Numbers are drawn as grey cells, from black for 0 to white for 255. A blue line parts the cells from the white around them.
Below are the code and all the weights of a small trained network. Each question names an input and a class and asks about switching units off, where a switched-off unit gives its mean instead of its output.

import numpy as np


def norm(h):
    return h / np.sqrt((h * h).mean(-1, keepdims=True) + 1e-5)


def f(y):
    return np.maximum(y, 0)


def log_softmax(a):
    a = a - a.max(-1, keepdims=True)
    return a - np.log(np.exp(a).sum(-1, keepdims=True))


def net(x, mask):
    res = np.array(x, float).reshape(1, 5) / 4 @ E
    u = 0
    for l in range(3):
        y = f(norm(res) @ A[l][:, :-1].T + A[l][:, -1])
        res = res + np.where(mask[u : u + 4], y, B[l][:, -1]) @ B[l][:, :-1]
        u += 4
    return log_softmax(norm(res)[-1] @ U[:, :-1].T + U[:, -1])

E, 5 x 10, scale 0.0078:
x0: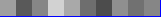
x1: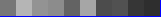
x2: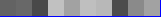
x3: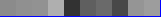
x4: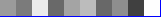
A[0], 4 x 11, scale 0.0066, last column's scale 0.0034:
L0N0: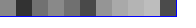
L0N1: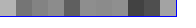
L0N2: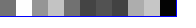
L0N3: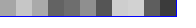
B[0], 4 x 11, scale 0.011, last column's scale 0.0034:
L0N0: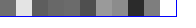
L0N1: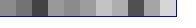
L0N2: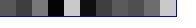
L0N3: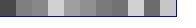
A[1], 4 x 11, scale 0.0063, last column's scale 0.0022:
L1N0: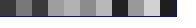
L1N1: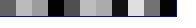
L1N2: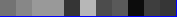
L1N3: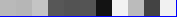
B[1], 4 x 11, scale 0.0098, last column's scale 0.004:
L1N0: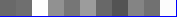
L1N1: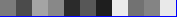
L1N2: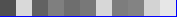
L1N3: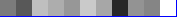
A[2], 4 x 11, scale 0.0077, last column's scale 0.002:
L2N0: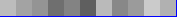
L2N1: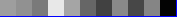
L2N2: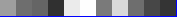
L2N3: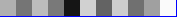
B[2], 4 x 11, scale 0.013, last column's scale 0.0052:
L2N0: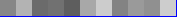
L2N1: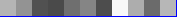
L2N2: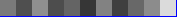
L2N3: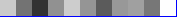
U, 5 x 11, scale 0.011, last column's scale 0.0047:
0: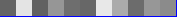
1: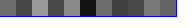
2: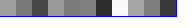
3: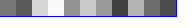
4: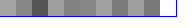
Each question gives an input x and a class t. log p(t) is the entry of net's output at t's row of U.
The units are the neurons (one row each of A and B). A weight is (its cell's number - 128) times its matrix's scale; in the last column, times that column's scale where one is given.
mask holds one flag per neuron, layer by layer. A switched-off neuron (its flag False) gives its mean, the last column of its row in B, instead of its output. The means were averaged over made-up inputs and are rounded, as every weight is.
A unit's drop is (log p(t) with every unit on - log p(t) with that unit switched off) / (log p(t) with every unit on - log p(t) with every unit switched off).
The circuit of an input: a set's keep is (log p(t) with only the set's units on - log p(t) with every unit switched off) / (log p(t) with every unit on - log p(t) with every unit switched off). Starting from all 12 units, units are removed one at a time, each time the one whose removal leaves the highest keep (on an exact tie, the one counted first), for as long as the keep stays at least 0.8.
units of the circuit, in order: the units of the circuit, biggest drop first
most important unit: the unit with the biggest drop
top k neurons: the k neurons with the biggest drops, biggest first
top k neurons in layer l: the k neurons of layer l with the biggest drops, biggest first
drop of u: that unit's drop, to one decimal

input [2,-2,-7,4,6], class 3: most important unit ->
L1N3
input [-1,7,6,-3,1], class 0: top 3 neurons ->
(L1N2; L1N3; L0N3)
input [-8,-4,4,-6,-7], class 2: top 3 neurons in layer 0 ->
(L0N1; L0N2; L0N0)
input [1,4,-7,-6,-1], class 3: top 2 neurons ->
(L1N3; L0N3)
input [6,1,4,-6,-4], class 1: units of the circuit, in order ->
(L2N2; L2N3)
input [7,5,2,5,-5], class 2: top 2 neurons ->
(L2N1; L0N0)
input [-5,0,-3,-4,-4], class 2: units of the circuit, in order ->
(L1N1; L0N0)
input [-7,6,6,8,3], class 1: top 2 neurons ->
(L0N2; L1N1)
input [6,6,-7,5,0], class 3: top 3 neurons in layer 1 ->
(L1N3; L1N1; L1N2)
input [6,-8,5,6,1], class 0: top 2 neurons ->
(L0N0; L2N0)
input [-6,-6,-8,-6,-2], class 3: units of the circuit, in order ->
(L1N3; L0N3)
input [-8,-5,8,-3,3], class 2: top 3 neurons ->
(L1N1; L2N3; L1N3)
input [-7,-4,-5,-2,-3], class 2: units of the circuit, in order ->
(L1N1; L2N3)
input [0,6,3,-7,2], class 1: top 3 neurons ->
(L2N2; L0N0; L0N1)
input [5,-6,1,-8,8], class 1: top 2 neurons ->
(L2N2; L1N2)
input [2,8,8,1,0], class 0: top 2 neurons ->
(L1N2; L1N3)
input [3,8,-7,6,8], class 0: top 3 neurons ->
(L1N2; L0N1; L1N0)
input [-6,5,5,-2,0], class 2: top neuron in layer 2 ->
(L2N3)
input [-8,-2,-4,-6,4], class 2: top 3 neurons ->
(L1N1; L2N3; L0N2)
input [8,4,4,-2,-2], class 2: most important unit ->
L2N1
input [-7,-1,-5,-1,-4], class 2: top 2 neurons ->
(L1N1; L2N3)
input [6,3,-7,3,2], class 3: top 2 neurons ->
(L1N3; L1N1)
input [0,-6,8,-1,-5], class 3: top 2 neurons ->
(L1N0; L1N2)
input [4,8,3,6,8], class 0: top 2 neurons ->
(L1N2; L1N1)
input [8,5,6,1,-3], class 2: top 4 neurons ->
(L2N1; L1N3; L0N0; L2N0)
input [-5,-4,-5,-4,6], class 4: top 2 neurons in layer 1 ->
(L1N0; L1N3)
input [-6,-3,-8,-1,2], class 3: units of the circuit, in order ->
(L1N3)
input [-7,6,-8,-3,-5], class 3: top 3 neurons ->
(L1N3; L0N3; L0N0)
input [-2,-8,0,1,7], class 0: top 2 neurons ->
(L0N0; L2N0)
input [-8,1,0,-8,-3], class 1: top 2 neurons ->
(L2N2; L2N1)
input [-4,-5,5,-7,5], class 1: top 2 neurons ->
(L2N2; L1N2)
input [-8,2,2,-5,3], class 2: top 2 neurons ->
(L1N1; L2N3)
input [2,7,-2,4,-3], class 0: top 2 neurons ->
(L1N2; L0N1)
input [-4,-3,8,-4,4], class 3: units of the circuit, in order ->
(L1N0)
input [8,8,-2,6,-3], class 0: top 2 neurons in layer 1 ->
(L1N2; L1N1)
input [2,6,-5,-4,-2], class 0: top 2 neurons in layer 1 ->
(L1N2; L1N0)
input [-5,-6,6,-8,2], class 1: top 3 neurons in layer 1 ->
(L1N2; L1N3; L1N0)
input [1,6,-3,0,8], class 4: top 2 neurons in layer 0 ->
(L0N0; L0N2)
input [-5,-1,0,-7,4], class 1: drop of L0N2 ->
0.0
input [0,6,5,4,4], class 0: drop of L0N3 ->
0.1
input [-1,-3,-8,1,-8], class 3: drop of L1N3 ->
0.5
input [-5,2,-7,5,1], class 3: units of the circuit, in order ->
(L1N3)
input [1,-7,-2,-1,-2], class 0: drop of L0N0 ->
0.2
